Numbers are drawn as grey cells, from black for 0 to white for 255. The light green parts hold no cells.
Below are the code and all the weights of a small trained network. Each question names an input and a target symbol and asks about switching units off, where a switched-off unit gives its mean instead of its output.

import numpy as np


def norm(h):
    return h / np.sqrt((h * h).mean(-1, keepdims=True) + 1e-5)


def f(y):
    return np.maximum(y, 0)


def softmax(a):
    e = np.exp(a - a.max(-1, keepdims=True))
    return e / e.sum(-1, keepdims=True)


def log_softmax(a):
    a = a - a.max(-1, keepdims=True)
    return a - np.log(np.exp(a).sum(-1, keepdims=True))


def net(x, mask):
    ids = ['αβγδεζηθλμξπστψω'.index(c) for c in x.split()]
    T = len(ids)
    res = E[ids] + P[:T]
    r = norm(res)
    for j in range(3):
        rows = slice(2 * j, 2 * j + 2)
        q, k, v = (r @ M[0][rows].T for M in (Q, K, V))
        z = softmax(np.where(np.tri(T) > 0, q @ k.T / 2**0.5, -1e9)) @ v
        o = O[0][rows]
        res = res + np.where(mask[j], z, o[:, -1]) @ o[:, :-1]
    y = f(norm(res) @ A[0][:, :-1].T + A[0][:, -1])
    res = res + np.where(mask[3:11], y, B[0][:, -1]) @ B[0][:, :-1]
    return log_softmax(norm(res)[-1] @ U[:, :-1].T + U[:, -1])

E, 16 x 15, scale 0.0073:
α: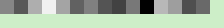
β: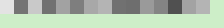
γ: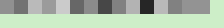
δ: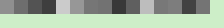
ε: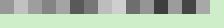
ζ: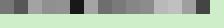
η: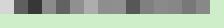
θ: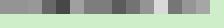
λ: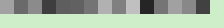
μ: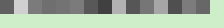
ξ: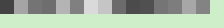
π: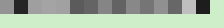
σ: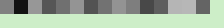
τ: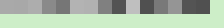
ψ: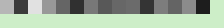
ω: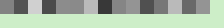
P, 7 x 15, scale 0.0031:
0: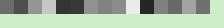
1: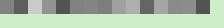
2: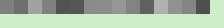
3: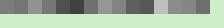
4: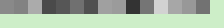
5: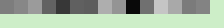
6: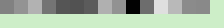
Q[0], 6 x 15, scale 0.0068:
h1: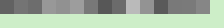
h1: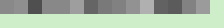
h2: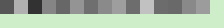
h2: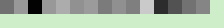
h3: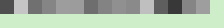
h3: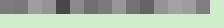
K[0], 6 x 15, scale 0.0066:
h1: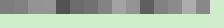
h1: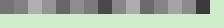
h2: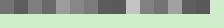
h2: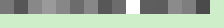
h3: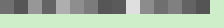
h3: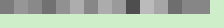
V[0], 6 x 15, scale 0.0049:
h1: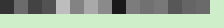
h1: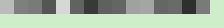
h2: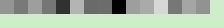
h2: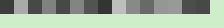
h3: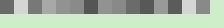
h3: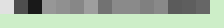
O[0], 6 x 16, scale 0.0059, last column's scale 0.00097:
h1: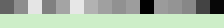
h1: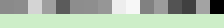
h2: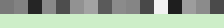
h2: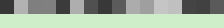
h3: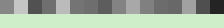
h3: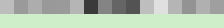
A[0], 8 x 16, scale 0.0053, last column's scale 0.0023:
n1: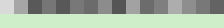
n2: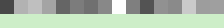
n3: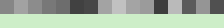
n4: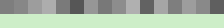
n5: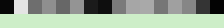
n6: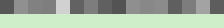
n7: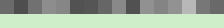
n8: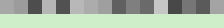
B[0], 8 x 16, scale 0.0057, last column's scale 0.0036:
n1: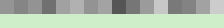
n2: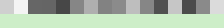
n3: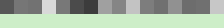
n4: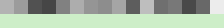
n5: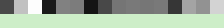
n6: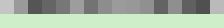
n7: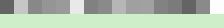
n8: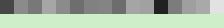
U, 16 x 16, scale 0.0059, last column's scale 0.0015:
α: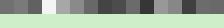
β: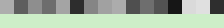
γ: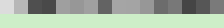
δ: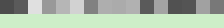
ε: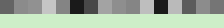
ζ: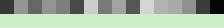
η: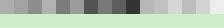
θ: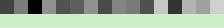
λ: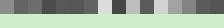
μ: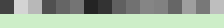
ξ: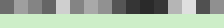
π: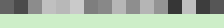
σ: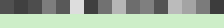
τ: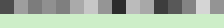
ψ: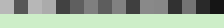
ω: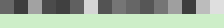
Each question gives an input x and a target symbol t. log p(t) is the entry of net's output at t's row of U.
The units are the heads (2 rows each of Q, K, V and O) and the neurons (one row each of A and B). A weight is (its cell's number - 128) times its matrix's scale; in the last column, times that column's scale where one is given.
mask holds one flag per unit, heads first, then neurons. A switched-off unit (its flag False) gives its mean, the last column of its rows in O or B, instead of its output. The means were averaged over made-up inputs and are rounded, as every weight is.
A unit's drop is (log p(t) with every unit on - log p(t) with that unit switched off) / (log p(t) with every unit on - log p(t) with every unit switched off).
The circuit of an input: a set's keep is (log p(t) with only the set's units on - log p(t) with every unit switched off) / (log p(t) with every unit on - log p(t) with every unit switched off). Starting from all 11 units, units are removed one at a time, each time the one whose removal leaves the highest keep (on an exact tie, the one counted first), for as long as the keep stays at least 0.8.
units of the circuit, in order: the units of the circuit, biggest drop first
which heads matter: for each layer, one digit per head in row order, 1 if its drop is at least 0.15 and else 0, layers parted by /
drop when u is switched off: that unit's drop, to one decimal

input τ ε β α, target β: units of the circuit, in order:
h2
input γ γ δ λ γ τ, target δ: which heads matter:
100
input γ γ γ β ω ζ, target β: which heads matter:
010
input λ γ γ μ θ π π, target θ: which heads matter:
010
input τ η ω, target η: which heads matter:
001
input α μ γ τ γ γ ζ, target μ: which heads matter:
010
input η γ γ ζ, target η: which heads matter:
001
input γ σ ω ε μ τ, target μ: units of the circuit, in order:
h2, n5
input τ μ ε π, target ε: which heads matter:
110
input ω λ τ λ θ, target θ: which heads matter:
010
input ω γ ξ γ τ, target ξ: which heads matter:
100
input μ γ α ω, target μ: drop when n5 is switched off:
0.3
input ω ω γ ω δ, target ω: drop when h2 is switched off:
0.0
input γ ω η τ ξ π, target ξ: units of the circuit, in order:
h1
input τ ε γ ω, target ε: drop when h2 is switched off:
0.2
